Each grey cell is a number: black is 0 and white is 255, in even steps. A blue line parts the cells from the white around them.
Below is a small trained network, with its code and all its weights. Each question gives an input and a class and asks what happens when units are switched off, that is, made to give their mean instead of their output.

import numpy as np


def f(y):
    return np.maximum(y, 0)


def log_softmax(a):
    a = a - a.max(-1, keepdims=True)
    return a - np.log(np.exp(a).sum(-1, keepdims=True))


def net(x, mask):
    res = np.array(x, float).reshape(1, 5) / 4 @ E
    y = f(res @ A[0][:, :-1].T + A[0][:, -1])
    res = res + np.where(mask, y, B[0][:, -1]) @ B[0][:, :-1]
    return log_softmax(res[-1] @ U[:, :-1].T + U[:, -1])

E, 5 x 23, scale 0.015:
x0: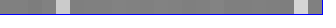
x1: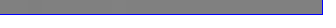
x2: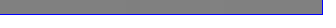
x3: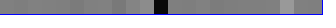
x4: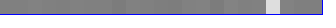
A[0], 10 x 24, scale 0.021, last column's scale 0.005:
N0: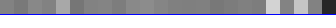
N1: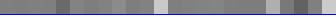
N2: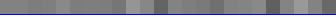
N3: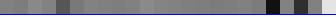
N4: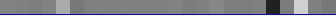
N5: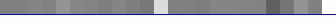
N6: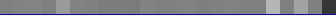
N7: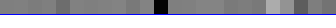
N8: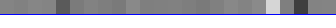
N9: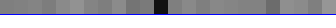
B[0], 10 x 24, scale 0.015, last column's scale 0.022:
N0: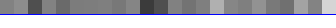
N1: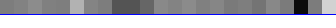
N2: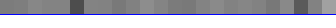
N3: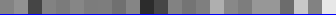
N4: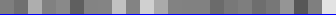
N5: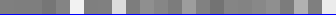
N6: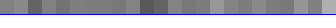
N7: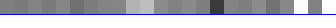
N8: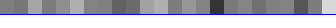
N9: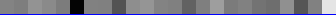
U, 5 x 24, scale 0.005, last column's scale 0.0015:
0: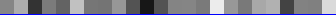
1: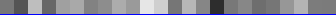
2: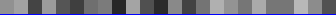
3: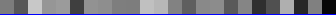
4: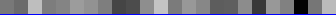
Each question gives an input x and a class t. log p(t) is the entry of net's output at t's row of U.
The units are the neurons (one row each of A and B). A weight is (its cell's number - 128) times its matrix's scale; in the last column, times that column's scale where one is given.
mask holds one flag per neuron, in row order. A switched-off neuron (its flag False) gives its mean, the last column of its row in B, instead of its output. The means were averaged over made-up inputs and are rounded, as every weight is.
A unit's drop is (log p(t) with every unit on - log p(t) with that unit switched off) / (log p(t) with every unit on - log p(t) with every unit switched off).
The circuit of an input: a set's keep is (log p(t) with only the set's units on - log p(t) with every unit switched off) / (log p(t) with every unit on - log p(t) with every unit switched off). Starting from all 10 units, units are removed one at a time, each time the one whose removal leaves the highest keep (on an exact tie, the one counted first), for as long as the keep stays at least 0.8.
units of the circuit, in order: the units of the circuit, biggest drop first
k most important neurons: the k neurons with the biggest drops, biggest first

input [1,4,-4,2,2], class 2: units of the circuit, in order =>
[N5]
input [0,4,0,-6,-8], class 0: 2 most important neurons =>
[N3 N7]
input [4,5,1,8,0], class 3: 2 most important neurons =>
[N9 N3]
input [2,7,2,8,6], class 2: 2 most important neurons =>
[N9 N0]
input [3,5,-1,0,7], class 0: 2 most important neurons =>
[N9 N7]
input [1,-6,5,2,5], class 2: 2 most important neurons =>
[N4 N5]
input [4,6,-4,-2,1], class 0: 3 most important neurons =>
[N7 N8 N0]
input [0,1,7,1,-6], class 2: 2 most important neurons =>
[N3 N8]
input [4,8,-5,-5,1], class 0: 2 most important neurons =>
[N7 N8]
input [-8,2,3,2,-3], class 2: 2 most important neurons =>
[N3 N5]
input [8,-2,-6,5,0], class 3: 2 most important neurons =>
[N4 N3]
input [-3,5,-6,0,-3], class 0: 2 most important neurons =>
[N7 N9]
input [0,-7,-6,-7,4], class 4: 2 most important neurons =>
[N3 N1]
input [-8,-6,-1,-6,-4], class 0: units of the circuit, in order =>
[N3]
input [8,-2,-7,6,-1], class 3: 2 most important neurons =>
[N4 N3]
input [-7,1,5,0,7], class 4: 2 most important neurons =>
[N1 N5]
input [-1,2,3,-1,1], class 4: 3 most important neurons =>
[N7 N3 N0]
